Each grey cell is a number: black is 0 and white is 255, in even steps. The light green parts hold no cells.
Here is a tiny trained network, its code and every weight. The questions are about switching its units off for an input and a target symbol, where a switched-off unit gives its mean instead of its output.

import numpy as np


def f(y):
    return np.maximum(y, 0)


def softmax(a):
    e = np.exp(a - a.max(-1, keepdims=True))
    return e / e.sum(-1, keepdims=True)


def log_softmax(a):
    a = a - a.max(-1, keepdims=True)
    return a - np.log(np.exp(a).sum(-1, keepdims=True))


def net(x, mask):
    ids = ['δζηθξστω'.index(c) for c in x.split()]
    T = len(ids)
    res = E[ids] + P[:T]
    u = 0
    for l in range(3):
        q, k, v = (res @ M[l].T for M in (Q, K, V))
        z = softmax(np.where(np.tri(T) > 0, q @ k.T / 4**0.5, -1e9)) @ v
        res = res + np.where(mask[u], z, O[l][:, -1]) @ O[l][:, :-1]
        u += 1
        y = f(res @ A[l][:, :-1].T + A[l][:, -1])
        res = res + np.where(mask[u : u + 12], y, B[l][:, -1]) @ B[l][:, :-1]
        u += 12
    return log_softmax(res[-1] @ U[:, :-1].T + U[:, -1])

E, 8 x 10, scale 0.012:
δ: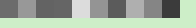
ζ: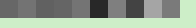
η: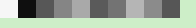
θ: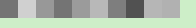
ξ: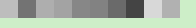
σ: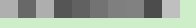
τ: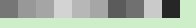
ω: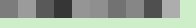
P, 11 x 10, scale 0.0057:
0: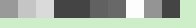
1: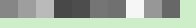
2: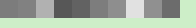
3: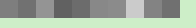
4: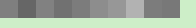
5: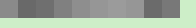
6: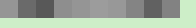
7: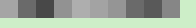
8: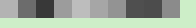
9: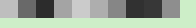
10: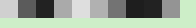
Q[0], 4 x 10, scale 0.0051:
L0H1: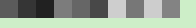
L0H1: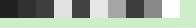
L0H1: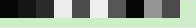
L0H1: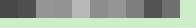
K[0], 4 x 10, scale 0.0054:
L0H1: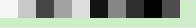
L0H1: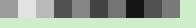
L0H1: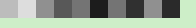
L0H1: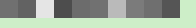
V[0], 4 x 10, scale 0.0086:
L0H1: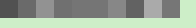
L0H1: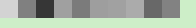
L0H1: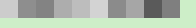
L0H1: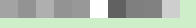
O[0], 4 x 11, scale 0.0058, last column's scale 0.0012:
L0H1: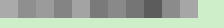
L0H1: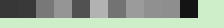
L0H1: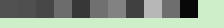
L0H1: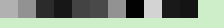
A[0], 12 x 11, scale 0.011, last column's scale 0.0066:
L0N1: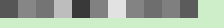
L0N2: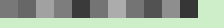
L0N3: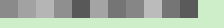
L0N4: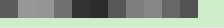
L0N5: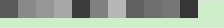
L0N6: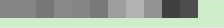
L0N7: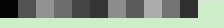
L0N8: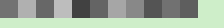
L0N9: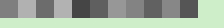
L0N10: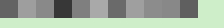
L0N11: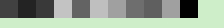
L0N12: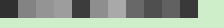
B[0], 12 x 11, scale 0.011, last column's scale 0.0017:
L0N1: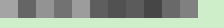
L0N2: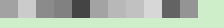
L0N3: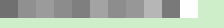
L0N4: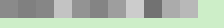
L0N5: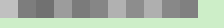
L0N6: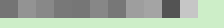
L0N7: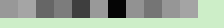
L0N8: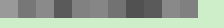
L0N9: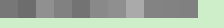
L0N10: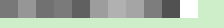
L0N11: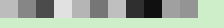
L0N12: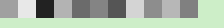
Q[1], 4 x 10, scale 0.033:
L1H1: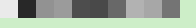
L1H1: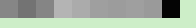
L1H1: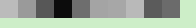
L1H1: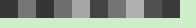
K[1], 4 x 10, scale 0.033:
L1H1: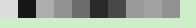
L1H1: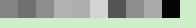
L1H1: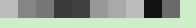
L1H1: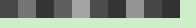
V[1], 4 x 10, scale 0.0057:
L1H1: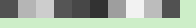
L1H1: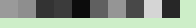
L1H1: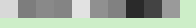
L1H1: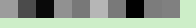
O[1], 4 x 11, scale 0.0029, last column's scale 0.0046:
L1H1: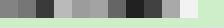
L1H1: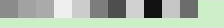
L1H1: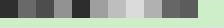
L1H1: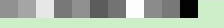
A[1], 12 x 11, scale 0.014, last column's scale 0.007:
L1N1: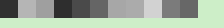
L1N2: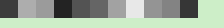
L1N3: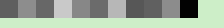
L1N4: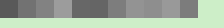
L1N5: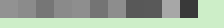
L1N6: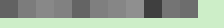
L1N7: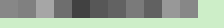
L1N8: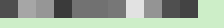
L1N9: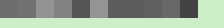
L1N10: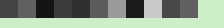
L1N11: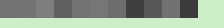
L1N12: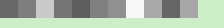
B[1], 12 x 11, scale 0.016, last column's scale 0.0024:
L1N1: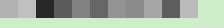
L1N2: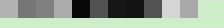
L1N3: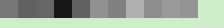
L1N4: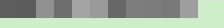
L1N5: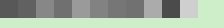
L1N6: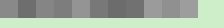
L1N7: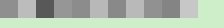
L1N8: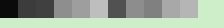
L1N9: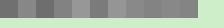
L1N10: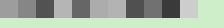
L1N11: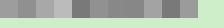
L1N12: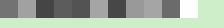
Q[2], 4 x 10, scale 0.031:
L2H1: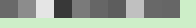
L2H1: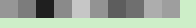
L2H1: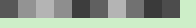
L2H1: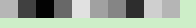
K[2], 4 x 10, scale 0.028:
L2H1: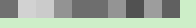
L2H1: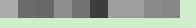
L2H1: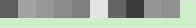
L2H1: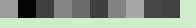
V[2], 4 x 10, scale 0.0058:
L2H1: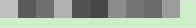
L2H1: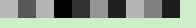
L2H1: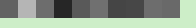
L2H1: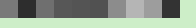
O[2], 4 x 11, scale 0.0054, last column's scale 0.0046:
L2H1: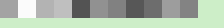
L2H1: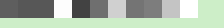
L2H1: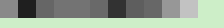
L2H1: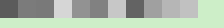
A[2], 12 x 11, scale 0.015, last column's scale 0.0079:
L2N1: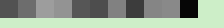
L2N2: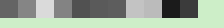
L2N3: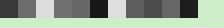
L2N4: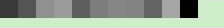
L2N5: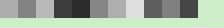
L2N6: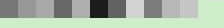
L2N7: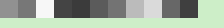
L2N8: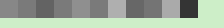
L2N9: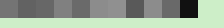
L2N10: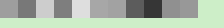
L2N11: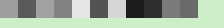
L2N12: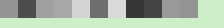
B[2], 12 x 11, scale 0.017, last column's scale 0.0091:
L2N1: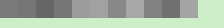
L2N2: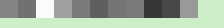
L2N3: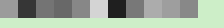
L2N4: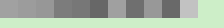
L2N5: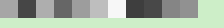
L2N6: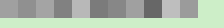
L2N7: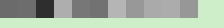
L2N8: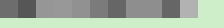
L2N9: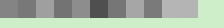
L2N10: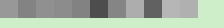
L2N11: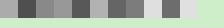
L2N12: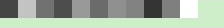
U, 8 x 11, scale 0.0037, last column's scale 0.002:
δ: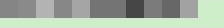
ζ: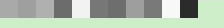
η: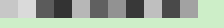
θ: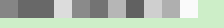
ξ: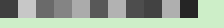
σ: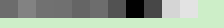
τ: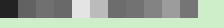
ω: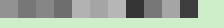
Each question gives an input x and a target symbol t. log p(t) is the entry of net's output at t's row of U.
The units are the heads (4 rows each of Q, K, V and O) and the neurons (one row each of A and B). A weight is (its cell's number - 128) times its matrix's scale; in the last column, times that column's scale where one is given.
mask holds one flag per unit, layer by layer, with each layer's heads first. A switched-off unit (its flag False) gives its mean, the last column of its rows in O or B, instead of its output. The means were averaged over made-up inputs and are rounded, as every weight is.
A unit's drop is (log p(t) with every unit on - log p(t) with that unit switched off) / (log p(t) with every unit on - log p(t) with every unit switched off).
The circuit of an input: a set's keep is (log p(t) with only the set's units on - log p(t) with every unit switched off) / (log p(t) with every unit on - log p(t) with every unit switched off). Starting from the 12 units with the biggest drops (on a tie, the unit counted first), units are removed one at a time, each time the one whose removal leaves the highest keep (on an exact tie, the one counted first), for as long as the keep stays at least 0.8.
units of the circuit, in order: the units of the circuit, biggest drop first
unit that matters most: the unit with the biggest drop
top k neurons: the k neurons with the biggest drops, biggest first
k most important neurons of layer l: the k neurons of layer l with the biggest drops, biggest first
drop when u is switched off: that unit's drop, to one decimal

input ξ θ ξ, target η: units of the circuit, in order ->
L0H1; L1N10
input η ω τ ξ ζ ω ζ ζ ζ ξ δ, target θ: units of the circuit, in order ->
L1H1; L2H1; L2N12
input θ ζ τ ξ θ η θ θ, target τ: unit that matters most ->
L1H1
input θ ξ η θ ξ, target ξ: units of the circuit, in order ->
L2N12; L2H1; L1N12
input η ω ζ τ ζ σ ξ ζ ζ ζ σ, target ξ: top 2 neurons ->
L2N12; L1N7
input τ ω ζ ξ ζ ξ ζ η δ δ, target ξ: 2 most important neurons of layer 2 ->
L2N12; L2N11
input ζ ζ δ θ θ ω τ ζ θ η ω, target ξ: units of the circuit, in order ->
L2N12; L2H1; L1H1; L1N12
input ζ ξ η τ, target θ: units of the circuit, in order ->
L2H1; L2N12
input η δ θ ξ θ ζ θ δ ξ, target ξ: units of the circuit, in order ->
L2N12; L2H1
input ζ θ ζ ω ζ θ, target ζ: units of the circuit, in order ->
L2N10; L0H1; L2H1; L1N12
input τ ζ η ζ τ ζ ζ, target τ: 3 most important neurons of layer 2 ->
L2N12; L2N3; L2N1
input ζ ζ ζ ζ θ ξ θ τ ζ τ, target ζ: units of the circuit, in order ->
L2N10; L0H1
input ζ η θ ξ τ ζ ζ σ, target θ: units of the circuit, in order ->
L1H1; L2H1; L1N12; L2N12
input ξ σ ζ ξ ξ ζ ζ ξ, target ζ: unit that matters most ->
L2N10
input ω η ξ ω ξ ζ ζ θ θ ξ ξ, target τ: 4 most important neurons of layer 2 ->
L2N12; L2N11; L2N1; L2N8
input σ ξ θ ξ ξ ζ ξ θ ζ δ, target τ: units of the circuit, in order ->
L1N8; L1H1
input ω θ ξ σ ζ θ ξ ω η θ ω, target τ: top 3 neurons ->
L2N12; L2N11; L1N12
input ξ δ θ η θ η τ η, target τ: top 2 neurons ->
L2N12; L1N3
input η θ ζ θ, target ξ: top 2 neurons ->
L2N12; L1N12
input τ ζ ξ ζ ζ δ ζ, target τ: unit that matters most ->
L1H1
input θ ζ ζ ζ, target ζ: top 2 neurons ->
L2N6; L1N12
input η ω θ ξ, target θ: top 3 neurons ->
L1N12; L2N12; L0N3
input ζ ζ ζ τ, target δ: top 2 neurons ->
L2N2; L1N12
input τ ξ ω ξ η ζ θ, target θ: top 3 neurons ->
L1N1; L2N12; L1N12
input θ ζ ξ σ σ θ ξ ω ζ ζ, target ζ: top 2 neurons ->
L2N6; L1N10
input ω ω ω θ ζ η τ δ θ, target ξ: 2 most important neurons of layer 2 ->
L2N12; L2N4
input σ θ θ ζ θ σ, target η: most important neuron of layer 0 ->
L0N4
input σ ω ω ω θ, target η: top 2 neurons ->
L0N3; L1N1
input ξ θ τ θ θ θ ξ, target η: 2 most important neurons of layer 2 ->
L2N12; L2N11
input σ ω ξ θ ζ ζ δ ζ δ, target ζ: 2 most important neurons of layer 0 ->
L0N10; L0N6
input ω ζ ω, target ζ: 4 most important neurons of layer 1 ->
L1N12; L1N10; L1N6; L1N1
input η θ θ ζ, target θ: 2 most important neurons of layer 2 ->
L2N12; L2N4
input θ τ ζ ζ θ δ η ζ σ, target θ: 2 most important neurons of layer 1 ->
L1N12; L1N7
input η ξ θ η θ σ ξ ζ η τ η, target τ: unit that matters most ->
L2N12
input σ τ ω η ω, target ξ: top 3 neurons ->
L2N12; L1N12; L2N4
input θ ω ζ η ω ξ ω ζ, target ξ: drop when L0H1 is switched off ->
0.1
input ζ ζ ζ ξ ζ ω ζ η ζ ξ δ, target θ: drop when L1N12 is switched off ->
0.4
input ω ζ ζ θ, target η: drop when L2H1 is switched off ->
0.2
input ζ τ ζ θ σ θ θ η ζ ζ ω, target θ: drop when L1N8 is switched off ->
0.1
